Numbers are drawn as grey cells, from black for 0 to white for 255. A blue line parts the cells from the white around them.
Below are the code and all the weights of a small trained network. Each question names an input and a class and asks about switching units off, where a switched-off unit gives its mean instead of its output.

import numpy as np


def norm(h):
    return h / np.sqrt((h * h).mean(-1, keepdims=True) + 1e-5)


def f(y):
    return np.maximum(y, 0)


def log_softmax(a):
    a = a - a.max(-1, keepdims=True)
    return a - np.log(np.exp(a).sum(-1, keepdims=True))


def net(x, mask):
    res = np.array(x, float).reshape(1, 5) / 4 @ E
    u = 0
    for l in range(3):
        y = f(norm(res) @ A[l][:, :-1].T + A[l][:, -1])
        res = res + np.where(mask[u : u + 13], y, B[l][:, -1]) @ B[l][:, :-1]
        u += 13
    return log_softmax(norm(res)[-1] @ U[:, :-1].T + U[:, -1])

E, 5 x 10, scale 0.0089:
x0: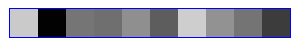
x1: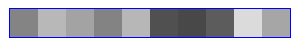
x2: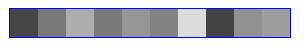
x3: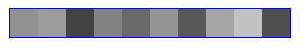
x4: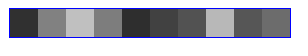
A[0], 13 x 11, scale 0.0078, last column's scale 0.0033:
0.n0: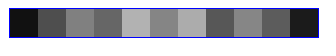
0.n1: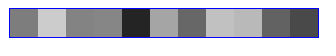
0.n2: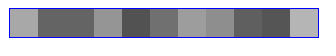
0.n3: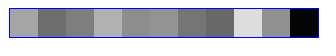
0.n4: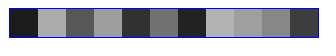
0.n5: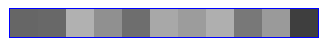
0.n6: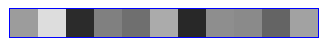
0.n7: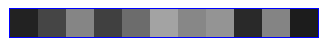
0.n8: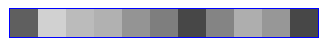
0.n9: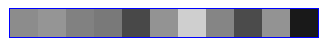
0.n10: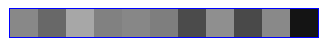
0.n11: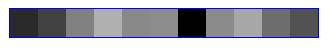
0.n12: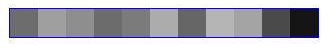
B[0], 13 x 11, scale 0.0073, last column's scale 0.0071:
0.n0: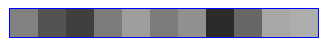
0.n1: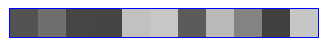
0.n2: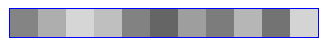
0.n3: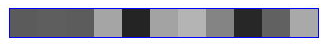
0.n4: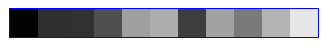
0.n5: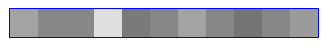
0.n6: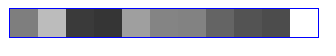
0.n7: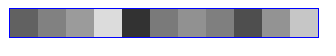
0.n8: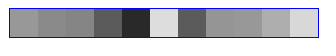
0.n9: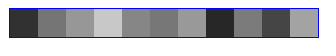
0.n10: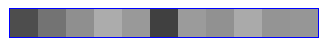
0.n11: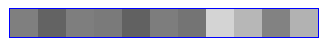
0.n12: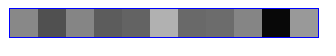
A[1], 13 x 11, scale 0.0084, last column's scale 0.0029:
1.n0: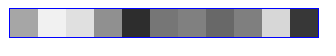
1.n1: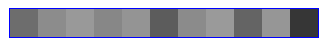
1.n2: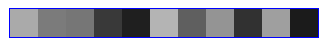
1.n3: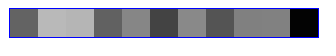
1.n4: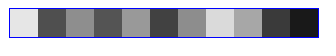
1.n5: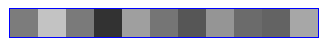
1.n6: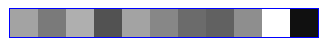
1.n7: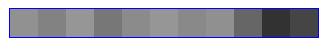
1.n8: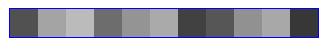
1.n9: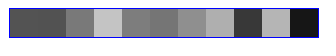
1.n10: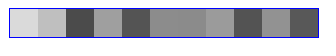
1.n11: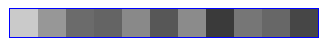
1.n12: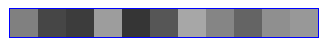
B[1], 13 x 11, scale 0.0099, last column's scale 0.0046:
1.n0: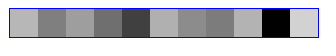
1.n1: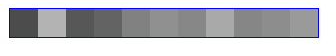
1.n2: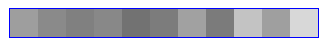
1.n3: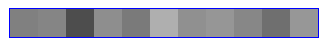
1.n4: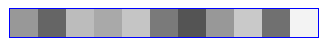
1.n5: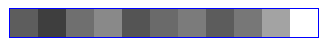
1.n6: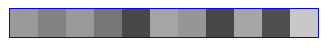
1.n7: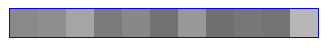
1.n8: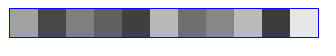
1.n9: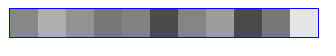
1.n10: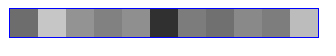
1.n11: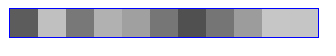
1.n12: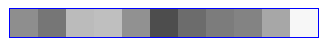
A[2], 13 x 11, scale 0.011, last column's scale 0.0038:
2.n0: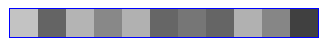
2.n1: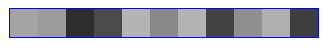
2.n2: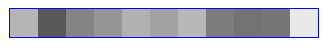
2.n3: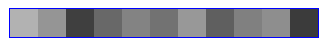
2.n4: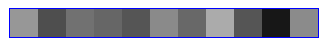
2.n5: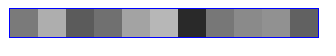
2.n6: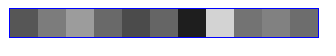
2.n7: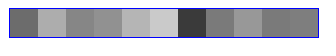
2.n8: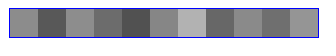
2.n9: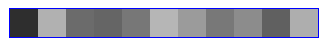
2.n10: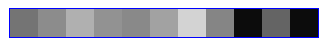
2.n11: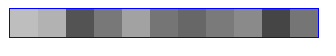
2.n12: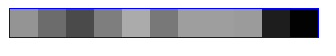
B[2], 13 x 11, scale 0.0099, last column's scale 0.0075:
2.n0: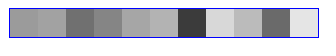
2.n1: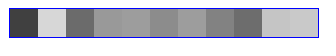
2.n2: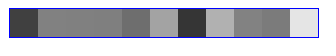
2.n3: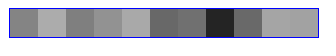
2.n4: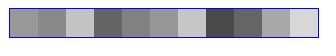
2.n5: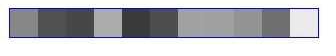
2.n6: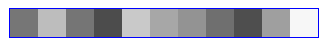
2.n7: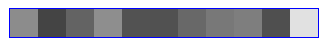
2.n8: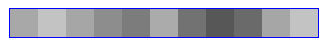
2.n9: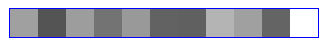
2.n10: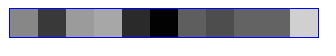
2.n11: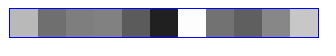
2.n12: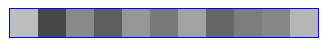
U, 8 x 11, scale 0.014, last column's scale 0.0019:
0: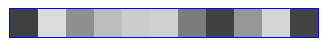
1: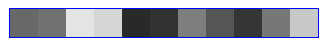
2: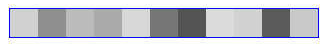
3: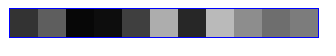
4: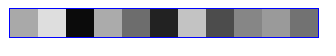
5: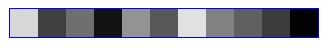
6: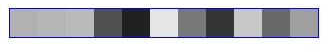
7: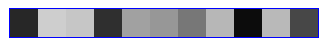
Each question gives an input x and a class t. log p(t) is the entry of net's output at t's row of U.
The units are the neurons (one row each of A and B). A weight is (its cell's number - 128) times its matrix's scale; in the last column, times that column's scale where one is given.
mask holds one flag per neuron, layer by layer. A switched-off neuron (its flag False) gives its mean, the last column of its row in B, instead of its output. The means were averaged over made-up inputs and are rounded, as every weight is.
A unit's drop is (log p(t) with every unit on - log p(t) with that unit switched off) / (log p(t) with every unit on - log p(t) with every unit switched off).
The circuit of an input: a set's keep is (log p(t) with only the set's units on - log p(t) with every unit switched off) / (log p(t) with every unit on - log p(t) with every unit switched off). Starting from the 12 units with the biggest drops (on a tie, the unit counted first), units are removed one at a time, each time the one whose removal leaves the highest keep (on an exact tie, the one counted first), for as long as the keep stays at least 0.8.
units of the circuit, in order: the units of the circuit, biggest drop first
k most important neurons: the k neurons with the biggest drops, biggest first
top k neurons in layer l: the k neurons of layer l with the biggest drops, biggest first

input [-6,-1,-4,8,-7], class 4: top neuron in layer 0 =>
0.n6
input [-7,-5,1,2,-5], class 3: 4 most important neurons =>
1.n5, 2.n9, 0.n1, 1.n9
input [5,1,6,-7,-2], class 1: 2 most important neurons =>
2.n10, 0.n6
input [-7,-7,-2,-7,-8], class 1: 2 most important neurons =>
2.n10, 0.n9
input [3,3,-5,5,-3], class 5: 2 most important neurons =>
2.n12, 1.n4
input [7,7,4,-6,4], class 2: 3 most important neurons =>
0.n6, 2.n0, 0.n4
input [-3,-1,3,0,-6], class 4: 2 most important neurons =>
0.n4, 1.n5
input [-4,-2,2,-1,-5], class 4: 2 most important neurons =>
0.n4, 0.n2
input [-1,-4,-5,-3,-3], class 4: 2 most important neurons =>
0.n4, 1.n10
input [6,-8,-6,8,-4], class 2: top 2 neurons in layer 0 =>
0.n2, 0.n4
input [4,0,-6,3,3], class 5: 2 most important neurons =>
0.n1, 0.n6
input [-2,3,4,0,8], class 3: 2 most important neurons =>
0.n4, 0.n8
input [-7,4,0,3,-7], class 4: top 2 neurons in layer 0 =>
0.n6, 0.n4
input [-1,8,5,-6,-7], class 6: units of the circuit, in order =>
1.n6
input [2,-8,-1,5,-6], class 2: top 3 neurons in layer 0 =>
0.n4, 0.n2, 0.n1
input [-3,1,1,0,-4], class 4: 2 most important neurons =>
0.n6, 0.n2
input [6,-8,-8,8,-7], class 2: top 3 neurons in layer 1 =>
1.n4, 1.n11, 1.n12
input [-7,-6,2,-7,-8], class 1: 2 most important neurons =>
2.n10, 0.n8
